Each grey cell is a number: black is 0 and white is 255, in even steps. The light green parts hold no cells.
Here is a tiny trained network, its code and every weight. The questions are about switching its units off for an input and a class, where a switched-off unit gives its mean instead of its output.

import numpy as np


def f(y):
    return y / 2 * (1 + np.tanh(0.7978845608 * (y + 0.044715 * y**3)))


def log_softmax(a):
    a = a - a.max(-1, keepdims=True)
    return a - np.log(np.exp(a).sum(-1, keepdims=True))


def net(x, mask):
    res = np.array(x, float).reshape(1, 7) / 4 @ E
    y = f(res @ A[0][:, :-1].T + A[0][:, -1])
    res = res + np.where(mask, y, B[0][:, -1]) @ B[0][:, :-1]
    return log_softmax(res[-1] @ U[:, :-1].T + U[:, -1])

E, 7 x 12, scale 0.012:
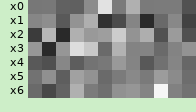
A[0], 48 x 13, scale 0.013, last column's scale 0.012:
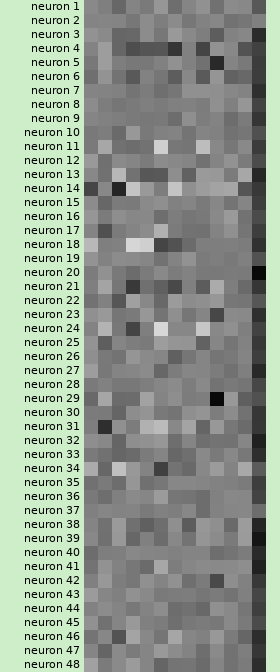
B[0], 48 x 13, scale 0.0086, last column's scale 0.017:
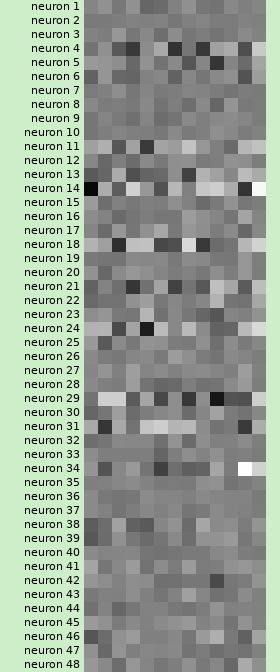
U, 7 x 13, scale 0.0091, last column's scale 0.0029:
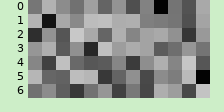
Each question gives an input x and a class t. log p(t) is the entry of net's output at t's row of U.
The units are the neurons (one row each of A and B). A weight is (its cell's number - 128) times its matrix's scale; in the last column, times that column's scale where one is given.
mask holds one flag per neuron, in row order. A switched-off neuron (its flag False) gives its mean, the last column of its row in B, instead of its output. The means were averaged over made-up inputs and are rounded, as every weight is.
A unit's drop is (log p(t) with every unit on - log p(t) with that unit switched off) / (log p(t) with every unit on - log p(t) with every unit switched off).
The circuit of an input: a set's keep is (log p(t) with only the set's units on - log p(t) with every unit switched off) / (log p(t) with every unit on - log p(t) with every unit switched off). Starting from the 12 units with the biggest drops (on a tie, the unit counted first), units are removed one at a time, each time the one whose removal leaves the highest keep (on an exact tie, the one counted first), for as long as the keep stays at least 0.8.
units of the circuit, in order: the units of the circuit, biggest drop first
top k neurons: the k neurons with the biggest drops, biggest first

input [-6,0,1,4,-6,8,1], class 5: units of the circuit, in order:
(neuron 18)
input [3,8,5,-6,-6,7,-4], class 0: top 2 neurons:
(neuron 29; neuron 5)
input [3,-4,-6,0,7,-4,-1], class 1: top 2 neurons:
(neuron 31; neuron 34)
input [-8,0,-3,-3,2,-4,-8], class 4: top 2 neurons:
(neuron 34; neuron 13)
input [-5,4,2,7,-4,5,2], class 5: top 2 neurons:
(neuron 18; neuron 34)
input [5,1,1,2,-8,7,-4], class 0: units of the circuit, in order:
(neuron 29; neuron 14)
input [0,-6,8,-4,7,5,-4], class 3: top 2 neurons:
(neuron 24; neuron 11)
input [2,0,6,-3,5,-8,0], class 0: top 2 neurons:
(neuron 29; neuron 5)
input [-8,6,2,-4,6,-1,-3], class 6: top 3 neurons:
(neuron 4; neuron 21; neuron 6)
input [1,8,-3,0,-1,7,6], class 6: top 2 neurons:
(neuron 4; neuron 21)
